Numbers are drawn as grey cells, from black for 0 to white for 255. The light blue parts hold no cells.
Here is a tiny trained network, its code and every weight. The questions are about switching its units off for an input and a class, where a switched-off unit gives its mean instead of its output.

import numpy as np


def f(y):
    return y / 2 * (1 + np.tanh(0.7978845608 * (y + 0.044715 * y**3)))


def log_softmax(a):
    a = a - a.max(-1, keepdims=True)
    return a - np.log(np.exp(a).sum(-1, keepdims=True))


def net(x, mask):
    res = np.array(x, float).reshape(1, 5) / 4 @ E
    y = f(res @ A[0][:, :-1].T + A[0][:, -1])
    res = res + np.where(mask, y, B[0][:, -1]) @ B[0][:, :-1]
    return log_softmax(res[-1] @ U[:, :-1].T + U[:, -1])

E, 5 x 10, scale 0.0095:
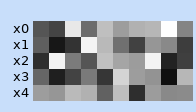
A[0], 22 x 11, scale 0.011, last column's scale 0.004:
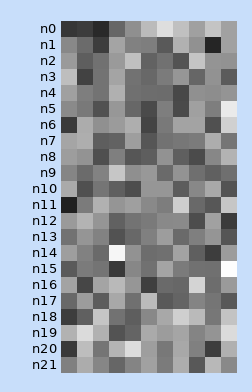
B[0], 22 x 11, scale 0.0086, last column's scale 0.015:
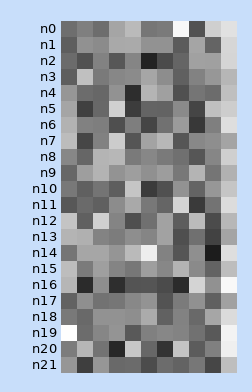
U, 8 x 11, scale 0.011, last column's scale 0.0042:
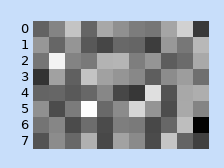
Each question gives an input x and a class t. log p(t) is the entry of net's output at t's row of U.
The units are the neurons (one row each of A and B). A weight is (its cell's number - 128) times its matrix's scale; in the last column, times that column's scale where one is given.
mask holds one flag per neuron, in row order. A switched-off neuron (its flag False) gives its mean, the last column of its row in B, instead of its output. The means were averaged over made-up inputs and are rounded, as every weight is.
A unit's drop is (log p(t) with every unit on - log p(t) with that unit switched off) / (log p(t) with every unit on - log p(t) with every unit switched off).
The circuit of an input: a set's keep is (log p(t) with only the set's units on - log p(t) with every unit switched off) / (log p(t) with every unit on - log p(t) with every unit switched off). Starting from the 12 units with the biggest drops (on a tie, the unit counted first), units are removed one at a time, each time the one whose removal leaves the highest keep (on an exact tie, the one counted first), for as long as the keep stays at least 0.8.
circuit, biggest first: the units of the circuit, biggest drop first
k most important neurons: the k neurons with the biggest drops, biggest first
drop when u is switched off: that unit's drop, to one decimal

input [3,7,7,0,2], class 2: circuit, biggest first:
n14
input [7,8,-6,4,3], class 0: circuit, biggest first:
n19, n9
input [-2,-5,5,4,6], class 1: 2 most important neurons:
n21, n0
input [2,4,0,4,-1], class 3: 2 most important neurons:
n6, n20
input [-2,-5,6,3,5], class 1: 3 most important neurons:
n21, n12, n0
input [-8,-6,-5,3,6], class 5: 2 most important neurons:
n16, n8
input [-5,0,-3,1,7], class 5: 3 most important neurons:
n16, n20, n2
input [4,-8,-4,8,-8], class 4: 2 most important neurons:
n10, n0
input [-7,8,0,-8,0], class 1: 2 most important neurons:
n16, n6
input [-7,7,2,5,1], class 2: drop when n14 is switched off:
0.2
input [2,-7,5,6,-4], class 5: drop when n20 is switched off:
0.1
